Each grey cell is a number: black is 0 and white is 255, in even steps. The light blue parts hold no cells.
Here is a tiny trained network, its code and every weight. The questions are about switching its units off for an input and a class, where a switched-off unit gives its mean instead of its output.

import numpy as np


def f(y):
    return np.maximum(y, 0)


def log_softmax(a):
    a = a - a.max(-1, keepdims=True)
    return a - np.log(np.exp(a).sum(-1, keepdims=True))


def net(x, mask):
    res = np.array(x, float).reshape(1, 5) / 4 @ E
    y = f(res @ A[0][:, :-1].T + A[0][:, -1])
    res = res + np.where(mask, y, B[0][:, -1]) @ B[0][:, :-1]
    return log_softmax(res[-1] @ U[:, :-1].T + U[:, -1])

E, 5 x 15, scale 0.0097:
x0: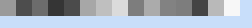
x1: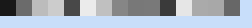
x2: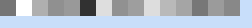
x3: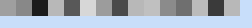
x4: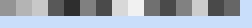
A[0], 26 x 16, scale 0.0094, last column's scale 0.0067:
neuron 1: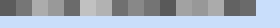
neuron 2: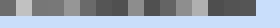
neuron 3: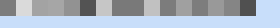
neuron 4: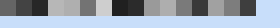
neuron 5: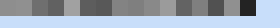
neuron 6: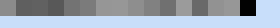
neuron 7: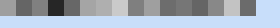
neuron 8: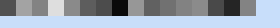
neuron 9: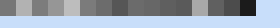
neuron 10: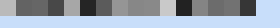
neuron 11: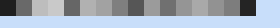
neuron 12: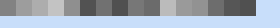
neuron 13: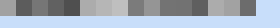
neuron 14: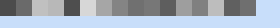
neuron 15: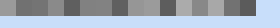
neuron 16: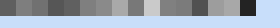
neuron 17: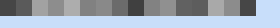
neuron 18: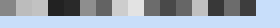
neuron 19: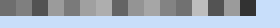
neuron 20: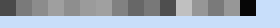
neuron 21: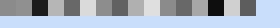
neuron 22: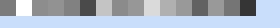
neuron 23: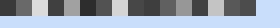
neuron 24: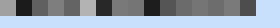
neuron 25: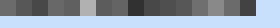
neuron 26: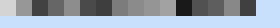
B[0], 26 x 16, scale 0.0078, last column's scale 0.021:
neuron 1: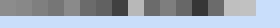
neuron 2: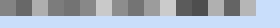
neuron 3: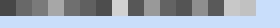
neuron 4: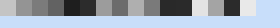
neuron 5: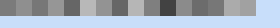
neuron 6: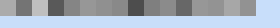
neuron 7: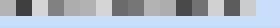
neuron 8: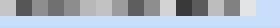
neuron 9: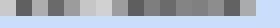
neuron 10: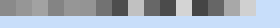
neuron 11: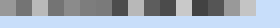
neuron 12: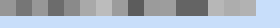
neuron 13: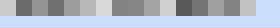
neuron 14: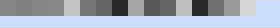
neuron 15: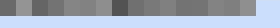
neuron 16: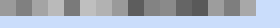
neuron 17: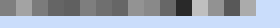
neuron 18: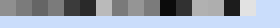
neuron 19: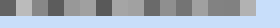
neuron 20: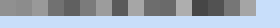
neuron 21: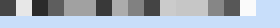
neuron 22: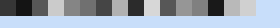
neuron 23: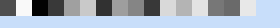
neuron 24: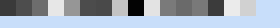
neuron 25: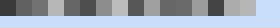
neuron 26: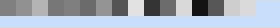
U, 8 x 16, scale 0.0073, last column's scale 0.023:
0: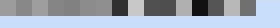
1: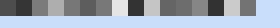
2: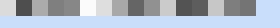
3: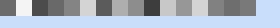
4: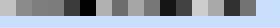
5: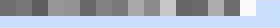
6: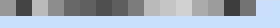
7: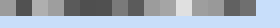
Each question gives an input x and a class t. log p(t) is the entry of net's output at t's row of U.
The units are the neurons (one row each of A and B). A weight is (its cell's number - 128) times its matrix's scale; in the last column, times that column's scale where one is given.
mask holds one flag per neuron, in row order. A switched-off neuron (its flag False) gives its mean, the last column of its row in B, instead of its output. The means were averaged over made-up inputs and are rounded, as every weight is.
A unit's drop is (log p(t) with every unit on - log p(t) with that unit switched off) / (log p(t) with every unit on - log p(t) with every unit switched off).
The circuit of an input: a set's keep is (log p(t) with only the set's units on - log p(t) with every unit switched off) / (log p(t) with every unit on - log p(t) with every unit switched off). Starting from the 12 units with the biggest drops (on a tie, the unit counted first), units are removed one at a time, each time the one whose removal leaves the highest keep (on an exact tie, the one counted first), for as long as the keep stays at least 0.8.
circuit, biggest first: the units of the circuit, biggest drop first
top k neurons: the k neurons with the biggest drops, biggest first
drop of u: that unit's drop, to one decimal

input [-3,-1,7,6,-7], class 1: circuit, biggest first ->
(neuron 22)
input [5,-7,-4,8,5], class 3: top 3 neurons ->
(neuron 21; neuron 14; neuron 11)
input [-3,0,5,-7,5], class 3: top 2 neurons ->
(neuron 23; neuron 24)
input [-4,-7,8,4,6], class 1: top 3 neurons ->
(neuron 22; neuron 3; neuron 14)
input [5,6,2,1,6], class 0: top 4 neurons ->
(neuron 4; neuron 14; neuron 1; neuron 11)
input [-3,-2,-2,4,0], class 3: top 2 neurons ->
(neuron 21; neuron 7)
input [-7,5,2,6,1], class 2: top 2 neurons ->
(neuron 8; neuron 23)
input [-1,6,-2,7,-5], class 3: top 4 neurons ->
(neuron 21; neuron 26; neuron 19; neuron 10)
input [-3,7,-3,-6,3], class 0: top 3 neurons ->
(neuron 14; neuron 21; neuron 11)
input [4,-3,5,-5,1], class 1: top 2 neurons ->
(neuron 22; neuron 21)
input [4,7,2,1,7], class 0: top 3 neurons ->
(neuron 14; neuron 4; neuron 1)
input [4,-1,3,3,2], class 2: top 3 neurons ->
(neuron 23; neuron 24; neuron 7)
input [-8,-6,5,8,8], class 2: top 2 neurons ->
(neuron 8; neuron 2)
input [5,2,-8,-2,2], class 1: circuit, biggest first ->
(neuron 24)
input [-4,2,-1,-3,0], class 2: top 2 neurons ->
(neuron 21; neuron 8)
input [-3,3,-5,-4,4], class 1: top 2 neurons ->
(neuron 24; neuron 21)
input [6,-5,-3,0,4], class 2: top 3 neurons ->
(neuron 7; neuron 13; neuron 14)
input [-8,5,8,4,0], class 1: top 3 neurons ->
(neuron 22; neuron 3; neuron 7)
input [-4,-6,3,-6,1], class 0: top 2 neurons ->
(neuron 21; neuron 10)
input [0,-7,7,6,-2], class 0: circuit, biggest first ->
(neuron 26)
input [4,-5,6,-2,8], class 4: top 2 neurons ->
(neuron 18; neuron 24)
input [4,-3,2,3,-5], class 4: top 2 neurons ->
(neuron 4; neuron 8)
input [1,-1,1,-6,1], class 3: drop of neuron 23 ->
0.1
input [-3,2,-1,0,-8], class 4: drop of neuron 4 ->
0.2
